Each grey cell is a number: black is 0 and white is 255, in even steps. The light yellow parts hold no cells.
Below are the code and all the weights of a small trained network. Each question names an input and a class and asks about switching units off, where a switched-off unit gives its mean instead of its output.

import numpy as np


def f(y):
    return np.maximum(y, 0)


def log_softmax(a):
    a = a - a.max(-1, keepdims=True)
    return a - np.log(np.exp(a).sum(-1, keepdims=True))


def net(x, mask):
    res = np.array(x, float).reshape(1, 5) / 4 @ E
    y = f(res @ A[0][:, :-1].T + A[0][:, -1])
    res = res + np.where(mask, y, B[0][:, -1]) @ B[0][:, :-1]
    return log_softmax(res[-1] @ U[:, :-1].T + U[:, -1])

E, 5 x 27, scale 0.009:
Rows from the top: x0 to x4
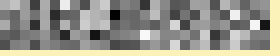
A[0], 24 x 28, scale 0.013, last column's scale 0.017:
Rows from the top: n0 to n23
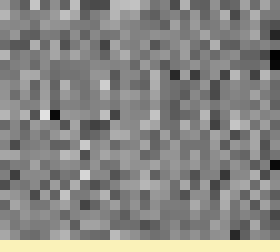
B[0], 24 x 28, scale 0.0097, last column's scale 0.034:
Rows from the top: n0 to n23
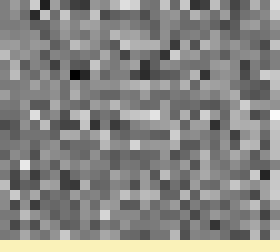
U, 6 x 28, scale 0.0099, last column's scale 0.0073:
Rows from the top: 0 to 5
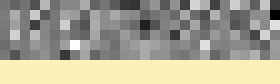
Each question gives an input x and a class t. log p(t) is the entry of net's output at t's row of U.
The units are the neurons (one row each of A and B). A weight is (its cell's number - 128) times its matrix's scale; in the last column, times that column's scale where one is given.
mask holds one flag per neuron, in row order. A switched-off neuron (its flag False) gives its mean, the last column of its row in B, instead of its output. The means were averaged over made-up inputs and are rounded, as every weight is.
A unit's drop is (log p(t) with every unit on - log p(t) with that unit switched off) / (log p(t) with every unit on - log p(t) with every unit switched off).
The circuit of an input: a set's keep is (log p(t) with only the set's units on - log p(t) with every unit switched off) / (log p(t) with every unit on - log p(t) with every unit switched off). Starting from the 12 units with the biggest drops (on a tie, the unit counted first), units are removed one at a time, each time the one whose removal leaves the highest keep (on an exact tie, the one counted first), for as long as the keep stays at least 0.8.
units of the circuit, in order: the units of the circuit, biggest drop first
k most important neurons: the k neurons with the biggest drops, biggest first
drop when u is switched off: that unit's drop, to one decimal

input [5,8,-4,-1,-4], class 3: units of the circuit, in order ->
n7
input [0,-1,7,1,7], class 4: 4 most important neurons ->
n18, n12, n7, n19
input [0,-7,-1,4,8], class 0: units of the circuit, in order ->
n0, n11
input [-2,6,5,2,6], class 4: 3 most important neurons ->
n11, n18, n12
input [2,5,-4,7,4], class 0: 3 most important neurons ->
n0, n7, n18
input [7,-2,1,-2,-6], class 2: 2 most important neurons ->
n1, n4
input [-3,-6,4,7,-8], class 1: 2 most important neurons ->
n0, n4
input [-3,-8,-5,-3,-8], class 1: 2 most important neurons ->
n0, n4
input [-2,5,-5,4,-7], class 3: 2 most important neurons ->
n7, n0
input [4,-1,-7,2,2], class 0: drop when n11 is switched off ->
0.3
